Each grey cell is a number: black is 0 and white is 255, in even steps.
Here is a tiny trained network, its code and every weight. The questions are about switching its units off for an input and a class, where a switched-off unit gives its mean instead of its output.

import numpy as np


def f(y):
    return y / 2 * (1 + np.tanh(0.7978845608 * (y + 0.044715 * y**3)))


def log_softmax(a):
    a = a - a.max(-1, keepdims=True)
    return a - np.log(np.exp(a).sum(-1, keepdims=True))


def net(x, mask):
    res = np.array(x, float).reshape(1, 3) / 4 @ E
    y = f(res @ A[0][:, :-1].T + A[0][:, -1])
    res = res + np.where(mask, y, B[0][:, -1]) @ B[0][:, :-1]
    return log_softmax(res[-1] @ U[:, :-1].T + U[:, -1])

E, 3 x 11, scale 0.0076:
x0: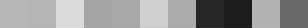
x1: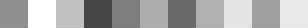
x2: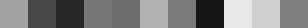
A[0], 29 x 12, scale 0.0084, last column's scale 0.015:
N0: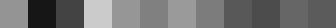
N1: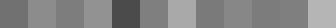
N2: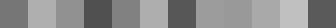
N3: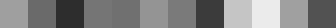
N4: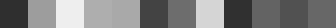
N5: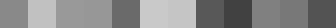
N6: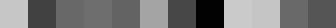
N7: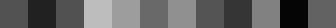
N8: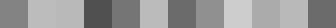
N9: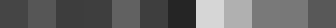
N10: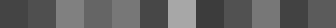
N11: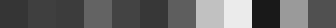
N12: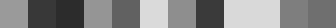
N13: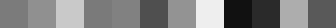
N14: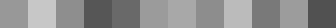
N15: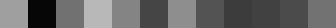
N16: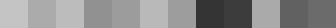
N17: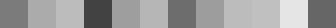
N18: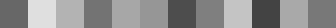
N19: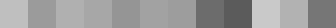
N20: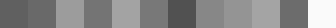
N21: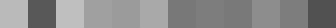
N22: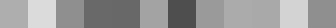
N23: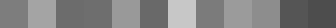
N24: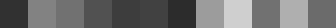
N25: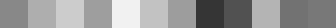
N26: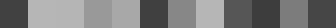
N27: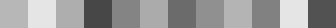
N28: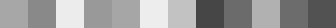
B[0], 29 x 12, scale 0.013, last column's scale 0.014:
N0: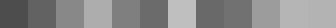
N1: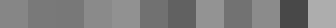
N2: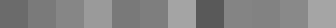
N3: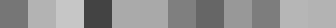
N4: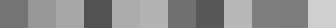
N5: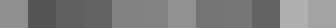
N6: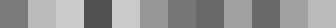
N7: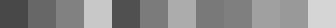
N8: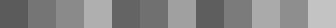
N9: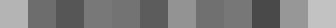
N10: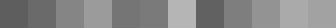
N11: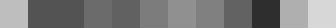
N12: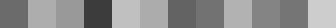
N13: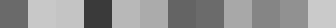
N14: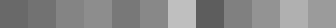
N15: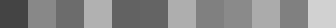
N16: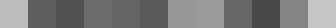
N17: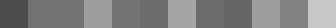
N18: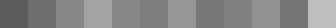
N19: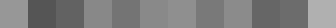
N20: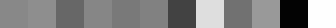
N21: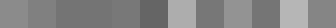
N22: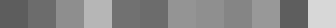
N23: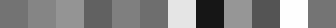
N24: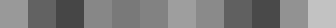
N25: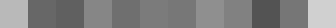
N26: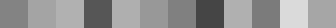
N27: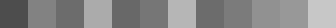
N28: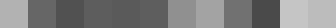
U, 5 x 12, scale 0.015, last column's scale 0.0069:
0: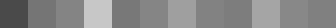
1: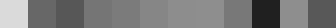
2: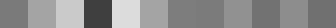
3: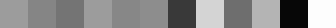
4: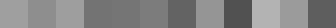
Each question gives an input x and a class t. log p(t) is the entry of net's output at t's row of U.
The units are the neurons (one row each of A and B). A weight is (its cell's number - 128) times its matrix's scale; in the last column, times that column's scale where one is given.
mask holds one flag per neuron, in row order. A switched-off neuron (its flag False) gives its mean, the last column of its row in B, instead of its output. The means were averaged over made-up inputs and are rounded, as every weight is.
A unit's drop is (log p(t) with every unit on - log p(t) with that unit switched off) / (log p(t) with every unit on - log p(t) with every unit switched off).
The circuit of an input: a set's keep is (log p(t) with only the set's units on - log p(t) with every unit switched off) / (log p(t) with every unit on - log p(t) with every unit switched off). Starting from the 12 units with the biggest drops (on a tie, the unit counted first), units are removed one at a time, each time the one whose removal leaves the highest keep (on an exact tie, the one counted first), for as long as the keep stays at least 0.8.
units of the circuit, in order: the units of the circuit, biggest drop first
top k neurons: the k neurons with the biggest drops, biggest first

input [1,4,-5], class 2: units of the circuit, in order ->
[N13]
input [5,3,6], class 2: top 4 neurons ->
[N6, N12, N3, N11]
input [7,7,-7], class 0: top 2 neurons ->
[N27, N17]
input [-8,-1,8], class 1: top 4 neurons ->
[N11, N9, N24, N13]
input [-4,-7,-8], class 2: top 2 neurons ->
[N13, N4]
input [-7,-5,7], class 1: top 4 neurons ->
[N11, N9, N13, N24]
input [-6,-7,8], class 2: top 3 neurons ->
[N12, N6, N3]
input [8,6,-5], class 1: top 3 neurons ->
[N28, N16, N25]
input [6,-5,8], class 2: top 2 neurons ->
[N6, N12]
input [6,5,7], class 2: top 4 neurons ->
[N6, N12, N3, N11]
